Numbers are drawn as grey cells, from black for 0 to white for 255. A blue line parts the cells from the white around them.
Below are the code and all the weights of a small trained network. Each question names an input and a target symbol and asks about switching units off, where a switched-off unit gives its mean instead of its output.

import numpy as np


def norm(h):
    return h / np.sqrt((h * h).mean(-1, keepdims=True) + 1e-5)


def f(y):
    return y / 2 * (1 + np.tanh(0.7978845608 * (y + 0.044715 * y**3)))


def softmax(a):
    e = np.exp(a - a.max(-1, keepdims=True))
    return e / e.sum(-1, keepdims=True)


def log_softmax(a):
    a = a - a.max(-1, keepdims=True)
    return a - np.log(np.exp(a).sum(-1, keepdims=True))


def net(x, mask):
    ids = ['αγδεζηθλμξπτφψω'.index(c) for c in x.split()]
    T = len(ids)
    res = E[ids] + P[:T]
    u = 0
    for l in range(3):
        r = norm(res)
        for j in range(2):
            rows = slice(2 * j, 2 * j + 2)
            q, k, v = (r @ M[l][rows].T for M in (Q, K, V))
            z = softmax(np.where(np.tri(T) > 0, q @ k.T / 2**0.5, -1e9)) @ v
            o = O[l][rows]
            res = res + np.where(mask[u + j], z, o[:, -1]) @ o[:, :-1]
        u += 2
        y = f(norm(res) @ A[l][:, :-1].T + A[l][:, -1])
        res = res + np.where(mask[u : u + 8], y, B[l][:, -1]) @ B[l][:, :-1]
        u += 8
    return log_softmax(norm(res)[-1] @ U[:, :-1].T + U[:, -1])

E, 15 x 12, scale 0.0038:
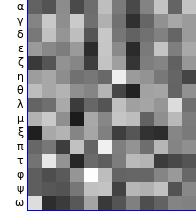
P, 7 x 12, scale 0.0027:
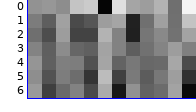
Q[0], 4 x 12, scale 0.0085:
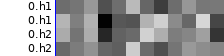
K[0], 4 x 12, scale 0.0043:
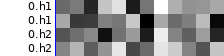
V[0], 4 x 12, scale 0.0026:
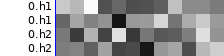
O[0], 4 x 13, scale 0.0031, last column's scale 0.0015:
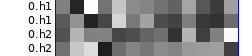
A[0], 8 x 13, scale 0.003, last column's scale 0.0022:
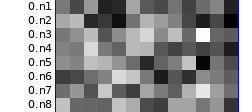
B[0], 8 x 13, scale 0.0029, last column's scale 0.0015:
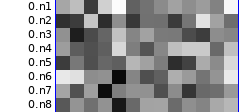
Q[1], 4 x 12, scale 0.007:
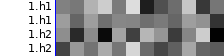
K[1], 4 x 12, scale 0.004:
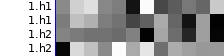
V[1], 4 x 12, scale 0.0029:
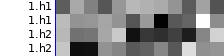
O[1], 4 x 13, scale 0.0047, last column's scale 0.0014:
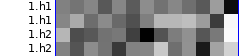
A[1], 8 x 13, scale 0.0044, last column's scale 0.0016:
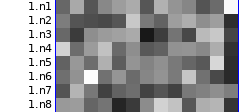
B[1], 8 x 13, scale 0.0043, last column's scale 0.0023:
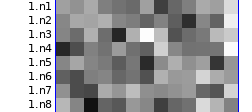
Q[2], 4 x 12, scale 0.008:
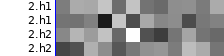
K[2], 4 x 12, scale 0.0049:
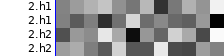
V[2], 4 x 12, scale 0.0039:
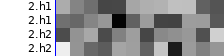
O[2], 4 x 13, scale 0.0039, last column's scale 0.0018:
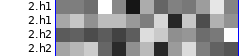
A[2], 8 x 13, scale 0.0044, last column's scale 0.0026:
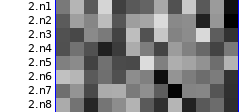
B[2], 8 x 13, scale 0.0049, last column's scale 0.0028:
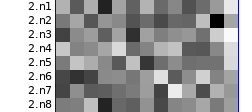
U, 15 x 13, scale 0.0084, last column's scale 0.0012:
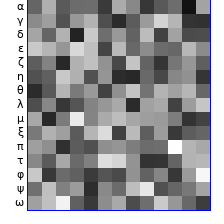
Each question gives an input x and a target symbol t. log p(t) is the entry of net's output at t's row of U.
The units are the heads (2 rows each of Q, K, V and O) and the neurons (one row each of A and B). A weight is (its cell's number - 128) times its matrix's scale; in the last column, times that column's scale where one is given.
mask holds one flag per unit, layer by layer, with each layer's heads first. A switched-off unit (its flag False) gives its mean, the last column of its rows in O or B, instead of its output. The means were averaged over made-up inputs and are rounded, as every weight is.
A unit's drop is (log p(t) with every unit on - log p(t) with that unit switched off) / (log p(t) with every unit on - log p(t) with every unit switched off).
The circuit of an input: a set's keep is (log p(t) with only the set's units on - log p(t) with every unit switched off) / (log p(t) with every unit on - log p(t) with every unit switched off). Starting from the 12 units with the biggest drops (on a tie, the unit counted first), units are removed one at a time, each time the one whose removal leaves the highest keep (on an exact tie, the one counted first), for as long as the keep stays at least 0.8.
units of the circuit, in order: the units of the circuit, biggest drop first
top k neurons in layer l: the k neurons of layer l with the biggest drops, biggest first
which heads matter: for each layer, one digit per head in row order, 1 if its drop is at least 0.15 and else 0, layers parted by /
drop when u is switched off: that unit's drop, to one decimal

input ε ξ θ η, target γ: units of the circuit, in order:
[1.h2, 1.n3, 2.n1]
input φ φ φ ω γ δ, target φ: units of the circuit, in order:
[1.h2]
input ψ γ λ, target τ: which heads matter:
00 / 10 / 00
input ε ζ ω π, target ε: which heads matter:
00 / 00 / 10
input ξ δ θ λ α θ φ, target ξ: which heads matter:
00 / 01 / 10
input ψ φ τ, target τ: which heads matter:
10 / 10 / 00
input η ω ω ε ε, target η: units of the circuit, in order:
[2.h2, 1.n4]
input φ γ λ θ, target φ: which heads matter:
00 / 01 / 00
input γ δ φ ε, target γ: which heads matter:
00 / 11 / 00
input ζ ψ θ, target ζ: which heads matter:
00 / 00 / 01
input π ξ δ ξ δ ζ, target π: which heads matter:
11 / 00 / 00
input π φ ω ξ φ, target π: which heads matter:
10 / 00 / 00
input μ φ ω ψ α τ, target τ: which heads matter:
00 / 10 / 00
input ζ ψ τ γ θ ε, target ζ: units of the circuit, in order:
[2.h2]
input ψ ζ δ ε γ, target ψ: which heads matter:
00 / 10 / 01
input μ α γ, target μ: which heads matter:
00 / 00 / 00
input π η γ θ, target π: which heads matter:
10 / 00 / 00
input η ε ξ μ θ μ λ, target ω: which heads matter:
00 / 01 / 01
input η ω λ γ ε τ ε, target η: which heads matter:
01 / 00 / 01
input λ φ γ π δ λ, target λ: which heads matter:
10 / 00 / 10
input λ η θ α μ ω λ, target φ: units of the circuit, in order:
[1.h2]
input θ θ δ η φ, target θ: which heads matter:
10 / 00 / 00
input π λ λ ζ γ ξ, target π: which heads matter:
11 / 00 / 00
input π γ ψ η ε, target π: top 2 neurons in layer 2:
[2.n6, 2.n8]
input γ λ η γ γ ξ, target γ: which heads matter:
00 / 10 / 00
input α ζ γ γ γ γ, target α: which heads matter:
00 / 00 / 01
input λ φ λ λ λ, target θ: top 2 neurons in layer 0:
[0.n6, 0.n5]
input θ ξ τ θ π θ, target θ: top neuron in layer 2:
[2.n3]
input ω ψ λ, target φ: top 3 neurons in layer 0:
[0.n5, 0.n3, 0.n1]
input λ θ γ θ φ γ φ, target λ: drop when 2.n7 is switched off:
0.7
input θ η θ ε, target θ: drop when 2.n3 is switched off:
0.2
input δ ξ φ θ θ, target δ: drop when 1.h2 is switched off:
0.2
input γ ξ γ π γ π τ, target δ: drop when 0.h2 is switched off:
0.2
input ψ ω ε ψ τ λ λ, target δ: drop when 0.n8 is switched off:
0.0
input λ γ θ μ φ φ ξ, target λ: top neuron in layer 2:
[2.n7]
